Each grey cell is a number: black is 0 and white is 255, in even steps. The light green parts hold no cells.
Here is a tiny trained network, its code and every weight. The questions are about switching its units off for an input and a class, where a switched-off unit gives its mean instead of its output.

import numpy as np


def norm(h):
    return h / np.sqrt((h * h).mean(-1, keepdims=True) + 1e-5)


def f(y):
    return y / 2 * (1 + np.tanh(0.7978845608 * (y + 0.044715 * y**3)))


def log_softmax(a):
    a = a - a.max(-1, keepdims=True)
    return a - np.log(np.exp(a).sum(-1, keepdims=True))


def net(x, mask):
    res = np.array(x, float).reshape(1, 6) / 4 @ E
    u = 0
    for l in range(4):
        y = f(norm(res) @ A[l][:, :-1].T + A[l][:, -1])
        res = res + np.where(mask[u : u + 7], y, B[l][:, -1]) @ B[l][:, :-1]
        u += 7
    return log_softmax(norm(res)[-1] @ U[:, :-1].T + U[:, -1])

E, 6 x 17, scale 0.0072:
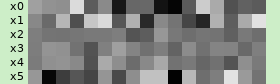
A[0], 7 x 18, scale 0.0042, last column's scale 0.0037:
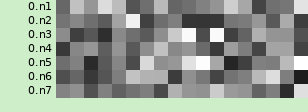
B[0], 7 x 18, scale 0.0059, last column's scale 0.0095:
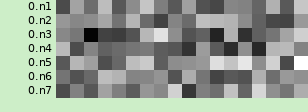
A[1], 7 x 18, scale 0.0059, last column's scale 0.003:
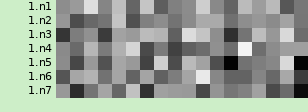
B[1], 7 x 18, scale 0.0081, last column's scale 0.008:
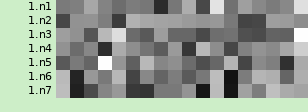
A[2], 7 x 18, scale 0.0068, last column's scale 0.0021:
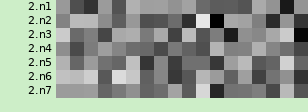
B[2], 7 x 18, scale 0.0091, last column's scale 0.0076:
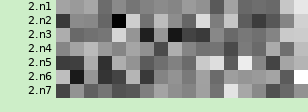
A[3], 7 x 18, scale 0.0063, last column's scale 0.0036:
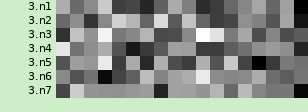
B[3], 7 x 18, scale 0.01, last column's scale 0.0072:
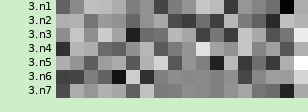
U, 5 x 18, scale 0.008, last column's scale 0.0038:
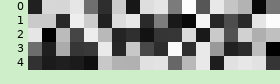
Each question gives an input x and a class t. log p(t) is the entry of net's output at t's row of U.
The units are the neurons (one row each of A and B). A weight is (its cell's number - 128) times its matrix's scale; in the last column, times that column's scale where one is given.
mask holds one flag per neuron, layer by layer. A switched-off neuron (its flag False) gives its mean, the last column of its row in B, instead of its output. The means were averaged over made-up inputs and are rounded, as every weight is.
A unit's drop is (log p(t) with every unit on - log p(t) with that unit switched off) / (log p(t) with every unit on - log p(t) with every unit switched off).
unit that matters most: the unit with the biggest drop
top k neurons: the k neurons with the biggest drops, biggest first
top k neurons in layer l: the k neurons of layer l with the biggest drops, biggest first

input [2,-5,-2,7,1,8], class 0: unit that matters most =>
3.n1
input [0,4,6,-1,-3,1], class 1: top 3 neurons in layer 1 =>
[1.n5, 1.n1, 1.n6]
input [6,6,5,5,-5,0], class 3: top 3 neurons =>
[2.n2, 1.n1, 1.n6]
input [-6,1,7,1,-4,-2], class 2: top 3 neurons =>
[1.n3, 1.n5, 0.n7]
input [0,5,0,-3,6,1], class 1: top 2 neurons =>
[0.n5, 1.n5]
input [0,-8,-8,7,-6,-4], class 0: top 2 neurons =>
[0.n3, 1.n3]
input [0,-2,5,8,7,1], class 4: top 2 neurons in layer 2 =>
[2.n2, 2.n3]
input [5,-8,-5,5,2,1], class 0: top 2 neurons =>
[2.n2, 0.n3]
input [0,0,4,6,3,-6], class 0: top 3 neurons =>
[0.n3, 0.n1, 1.n4]
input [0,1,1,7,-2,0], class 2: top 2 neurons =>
[0.n3, 0.n7]
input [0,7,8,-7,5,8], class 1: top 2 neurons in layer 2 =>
[2.n6, 2.n1]
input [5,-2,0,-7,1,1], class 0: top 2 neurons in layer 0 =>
[0.n5, 0.n3]
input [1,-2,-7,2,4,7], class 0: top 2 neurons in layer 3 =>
[3.n1, 3.n4]
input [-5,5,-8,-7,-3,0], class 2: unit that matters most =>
0.n5
